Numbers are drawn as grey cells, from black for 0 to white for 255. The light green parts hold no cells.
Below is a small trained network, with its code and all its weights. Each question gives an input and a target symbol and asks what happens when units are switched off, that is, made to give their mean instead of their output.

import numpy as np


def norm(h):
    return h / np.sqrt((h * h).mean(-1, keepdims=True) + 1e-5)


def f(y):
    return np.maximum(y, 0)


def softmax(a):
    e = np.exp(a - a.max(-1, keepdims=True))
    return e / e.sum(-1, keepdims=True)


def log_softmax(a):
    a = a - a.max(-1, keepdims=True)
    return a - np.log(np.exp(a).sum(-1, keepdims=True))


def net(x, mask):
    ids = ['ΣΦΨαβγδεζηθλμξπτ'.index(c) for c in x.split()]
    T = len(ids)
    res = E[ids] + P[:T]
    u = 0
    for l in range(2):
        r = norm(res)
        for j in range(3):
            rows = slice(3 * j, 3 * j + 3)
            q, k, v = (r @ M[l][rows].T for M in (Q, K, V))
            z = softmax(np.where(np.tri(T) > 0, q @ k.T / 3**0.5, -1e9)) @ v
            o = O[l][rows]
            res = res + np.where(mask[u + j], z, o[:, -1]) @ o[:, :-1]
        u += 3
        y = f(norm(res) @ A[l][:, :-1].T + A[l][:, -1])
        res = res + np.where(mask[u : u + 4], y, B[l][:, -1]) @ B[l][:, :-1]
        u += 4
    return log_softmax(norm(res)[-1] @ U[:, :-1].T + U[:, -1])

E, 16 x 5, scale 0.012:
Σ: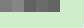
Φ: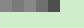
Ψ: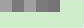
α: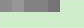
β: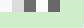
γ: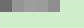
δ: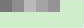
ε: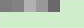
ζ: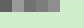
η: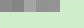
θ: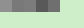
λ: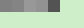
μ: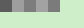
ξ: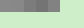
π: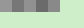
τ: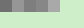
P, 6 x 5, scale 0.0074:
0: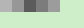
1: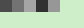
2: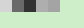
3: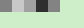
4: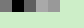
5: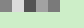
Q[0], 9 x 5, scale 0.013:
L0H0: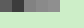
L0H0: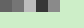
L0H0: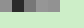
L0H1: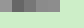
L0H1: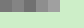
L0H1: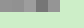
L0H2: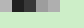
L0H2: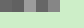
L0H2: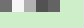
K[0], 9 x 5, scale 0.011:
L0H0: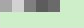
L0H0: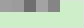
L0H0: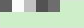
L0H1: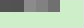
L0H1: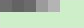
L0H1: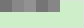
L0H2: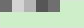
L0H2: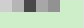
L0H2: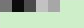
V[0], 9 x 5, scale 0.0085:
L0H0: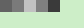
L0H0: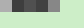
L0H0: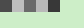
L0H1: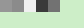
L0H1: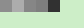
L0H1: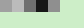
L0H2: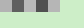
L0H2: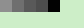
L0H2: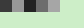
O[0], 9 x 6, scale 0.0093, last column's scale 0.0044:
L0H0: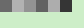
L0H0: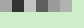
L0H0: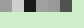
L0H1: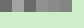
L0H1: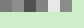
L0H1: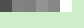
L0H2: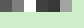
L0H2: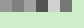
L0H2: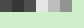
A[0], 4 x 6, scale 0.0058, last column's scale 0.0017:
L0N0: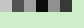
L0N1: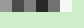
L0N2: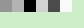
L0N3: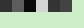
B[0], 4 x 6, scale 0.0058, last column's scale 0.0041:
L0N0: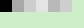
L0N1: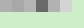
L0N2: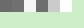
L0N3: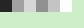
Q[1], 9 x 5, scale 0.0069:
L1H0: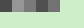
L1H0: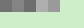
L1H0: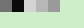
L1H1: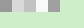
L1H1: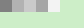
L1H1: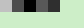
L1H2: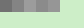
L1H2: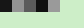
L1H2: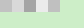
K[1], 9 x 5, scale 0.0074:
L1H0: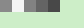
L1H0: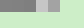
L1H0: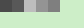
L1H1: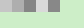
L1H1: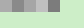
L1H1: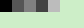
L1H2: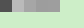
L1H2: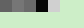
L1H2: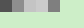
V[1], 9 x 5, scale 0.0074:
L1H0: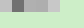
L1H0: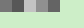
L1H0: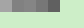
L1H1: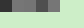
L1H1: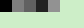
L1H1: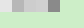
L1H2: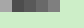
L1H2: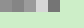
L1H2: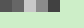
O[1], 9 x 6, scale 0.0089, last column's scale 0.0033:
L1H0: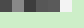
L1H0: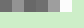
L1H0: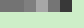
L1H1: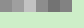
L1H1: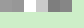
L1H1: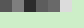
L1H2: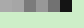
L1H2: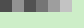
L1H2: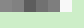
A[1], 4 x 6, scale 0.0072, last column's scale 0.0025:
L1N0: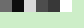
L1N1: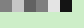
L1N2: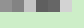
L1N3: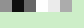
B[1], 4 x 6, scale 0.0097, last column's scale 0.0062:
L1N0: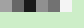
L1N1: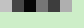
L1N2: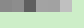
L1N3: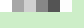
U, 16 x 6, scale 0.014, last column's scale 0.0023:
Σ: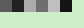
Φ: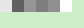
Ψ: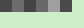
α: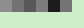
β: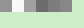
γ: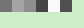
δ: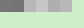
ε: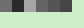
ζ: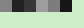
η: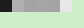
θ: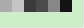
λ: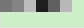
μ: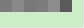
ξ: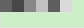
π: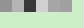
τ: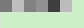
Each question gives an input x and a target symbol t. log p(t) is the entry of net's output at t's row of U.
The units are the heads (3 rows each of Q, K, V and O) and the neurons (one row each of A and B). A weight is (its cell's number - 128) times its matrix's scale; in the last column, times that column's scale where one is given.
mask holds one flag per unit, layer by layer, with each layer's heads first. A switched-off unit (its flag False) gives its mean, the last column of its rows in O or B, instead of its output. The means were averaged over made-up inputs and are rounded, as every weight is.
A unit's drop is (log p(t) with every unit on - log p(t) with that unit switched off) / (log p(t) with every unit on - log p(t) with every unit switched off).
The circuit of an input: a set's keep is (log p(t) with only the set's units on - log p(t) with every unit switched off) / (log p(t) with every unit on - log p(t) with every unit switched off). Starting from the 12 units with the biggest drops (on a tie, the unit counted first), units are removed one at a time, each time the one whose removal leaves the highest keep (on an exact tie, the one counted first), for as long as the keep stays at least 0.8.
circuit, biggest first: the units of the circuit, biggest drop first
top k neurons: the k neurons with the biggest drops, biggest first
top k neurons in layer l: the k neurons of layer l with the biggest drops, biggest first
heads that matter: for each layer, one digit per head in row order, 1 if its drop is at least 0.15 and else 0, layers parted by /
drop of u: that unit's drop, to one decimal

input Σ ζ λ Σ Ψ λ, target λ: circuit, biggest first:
[L0H2]
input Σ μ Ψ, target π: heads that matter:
101 / 000
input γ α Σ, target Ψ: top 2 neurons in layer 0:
[L0N2; L0N0]
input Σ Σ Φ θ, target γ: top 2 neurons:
[L0N0; L1N3]
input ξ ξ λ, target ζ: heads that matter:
101 / 000
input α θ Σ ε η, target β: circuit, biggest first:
[L0H0; L0H2]
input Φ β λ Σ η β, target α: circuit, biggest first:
[L0H2; L1H1]
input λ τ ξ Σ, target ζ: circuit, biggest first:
[L1N0; L0H0]
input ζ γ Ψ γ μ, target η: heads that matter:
100 / 000
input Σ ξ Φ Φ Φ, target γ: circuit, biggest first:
[L0H2; L0H0]
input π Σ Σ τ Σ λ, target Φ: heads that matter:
001 / 000
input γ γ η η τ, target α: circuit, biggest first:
[L0H2; L1N0]
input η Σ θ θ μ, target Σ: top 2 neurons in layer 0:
[L0N0; L0N1]
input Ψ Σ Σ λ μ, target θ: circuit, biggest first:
[L0H0; L0H2]
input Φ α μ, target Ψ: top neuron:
[L1N3]
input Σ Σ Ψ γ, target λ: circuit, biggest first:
[L0H2; L0H0]
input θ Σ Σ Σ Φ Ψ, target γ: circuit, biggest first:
[L0H2; L1N3]
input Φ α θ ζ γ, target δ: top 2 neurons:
[L1N3; L0N3]
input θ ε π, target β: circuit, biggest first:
[L0H2; L0H0]
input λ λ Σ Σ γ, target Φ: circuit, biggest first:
[L1N3]
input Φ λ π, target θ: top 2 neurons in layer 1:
[L1N1; L1N3]
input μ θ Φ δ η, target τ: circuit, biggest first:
[L0H2; L0H0]
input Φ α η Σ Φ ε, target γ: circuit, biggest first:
[L0H2; L1N3]
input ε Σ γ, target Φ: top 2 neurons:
[L1N3; L1N0]
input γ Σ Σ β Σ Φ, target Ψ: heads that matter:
000 / 010
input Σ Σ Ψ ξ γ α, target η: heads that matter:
001 / 000
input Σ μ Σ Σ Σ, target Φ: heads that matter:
001 / 000
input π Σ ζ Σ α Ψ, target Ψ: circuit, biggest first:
[L1N3]
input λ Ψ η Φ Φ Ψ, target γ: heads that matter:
101 / 000
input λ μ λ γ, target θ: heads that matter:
001 / 000
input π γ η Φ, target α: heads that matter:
101 / 000
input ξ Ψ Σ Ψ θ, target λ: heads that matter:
001 / 000
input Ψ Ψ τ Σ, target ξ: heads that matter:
101 / 000
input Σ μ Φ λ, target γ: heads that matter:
001 / 000
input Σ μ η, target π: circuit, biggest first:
[L0H0]
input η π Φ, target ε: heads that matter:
101 / 000
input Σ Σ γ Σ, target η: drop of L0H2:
0.4
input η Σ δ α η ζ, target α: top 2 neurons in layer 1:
[L1N0; L1N3]
